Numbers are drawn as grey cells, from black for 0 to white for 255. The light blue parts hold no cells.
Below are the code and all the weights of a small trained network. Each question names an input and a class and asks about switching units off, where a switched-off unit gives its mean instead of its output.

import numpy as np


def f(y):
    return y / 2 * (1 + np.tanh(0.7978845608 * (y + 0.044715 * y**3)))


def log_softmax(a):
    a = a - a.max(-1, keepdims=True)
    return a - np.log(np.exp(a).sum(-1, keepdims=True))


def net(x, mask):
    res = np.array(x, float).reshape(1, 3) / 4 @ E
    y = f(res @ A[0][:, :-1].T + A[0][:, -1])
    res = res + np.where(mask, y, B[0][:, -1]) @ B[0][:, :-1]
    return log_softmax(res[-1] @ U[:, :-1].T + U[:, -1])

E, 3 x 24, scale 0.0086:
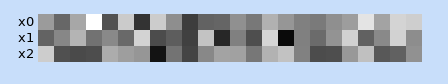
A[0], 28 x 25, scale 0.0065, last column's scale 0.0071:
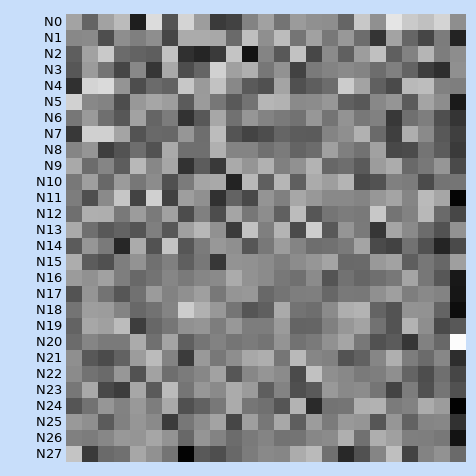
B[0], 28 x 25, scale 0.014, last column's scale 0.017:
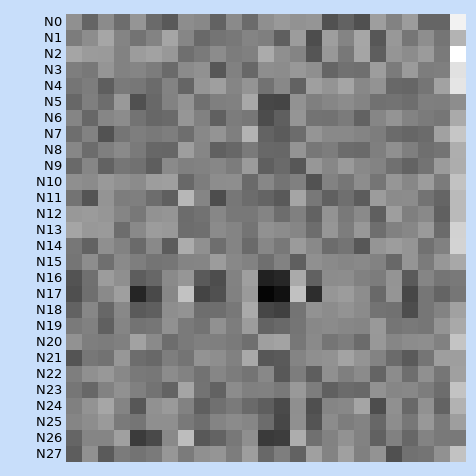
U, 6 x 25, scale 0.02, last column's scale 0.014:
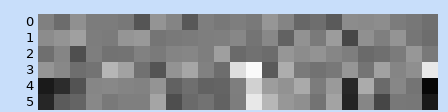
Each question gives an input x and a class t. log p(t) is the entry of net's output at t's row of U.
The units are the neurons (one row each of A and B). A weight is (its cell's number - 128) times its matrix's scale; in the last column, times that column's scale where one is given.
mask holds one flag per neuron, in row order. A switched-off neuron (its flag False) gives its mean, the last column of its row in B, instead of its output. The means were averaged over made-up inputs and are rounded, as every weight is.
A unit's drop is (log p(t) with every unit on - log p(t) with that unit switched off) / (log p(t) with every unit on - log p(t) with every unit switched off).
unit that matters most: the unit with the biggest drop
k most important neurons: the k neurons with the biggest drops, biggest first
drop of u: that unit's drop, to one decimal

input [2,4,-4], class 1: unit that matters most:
N2
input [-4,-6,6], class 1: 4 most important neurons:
(N13 N1 N10 N4)
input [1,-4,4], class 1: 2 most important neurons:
(N4 N13)
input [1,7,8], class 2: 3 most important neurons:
(N27 N9 N21)
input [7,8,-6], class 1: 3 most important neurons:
(N2 N24 N12)
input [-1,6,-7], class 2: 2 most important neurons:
(N4 N7)
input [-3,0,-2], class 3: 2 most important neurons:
(N11 N24)
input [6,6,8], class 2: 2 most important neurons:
(N27 N9)
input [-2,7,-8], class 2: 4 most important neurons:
(N4 N7 N19 N18)
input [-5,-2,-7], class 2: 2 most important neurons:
(N4 N7)
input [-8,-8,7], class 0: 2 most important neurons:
(N3 N2)
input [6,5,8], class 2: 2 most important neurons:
(N27 N9)
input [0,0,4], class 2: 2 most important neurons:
(N2 N0)
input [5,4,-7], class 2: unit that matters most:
N4
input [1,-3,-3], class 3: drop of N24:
0.3
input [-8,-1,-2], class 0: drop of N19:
0.0
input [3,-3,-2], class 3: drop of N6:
0.1
